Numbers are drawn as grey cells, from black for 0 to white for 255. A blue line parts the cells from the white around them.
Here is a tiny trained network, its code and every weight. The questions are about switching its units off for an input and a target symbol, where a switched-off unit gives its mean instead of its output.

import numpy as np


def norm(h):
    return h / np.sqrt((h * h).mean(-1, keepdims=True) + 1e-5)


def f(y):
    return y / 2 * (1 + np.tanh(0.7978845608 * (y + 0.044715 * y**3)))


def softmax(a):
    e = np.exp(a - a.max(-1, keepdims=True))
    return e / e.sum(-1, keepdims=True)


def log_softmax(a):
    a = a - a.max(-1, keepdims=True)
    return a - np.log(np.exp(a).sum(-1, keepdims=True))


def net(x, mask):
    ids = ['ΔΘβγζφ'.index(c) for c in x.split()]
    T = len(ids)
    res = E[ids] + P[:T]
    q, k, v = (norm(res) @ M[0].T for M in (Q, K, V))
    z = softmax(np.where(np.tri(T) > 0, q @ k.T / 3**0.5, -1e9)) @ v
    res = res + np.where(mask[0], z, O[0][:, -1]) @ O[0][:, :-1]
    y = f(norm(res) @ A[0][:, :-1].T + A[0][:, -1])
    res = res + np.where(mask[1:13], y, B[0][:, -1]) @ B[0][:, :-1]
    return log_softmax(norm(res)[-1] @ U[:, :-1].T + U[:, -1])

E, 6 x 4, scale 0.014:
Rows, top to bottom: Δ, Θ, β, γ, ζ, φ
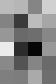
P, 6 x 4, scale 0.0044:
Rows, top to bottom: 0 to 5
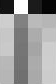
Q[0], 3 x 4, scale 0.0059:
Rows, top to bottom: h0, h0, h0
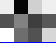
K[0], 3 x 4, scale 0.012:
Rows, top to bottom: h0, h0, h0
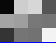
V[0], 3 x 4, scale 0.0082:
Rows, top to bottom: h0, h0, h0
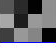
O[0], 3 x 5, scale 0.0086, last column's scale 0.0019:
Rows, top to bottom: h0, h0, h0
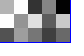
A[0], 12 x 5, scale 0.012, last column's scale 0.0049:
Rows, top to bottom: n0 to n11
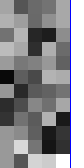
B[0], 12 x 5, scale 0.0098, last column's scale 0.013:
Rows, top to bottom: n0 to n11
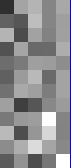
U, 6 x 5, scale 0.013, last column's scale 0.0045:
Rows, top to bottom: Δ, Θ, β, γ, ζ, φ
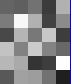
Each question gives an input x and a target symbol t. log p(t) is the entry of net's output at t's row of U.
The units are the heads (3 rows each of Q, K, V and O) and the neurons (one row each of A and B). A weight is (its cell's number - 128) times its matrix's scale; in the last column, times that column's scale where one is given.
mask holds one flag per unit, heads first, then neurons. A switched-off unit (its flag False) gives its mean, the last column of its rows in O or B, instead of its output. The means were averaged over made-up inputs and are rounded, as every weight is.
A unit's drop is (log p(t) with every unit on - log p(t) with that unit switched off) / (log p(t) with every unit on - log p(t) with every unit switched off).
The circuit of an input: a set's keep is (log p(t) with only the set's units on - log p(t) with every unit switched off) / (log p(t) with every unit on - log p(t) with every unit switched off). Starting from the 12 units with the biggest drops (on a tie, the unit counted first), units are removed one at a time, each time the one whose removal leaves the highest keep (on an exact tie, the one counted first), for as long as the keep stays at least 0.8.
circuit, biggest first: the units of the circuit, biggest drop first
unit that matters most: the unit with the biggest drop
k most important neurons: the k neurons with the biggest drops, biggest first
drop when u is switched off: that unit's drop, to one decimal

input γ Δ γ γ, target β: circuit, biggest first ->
(n0, n6)
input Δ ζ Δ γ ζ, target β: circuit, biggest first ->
(h0, n8)
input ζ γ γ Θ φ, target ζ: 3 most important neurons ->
(n1, n0, n5)
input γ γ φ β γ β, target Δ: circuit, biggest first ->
(h0, n11, n8)
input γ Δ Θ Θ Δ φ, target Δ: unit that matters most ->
n11
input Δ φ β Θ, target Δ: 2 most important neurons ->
(n11, n8)
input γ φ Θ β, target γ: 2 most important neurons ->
(n3, n5)
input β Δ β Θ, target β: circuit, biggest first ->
(h0, n11)
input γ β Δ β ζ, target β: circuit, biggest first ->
(n11, h0, n2)
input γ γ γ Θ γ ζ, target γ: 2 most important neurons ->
(n3, n5)
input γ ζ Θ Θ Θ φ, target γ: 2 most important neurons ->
(n3, n5)
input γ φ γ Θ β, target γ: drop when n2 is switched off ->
-0.2
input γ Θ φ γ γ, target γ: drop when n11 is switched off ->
-0.1
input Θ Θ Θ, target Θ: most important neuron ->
(n7)
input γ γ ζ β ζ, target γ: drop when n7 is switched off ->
-0.1
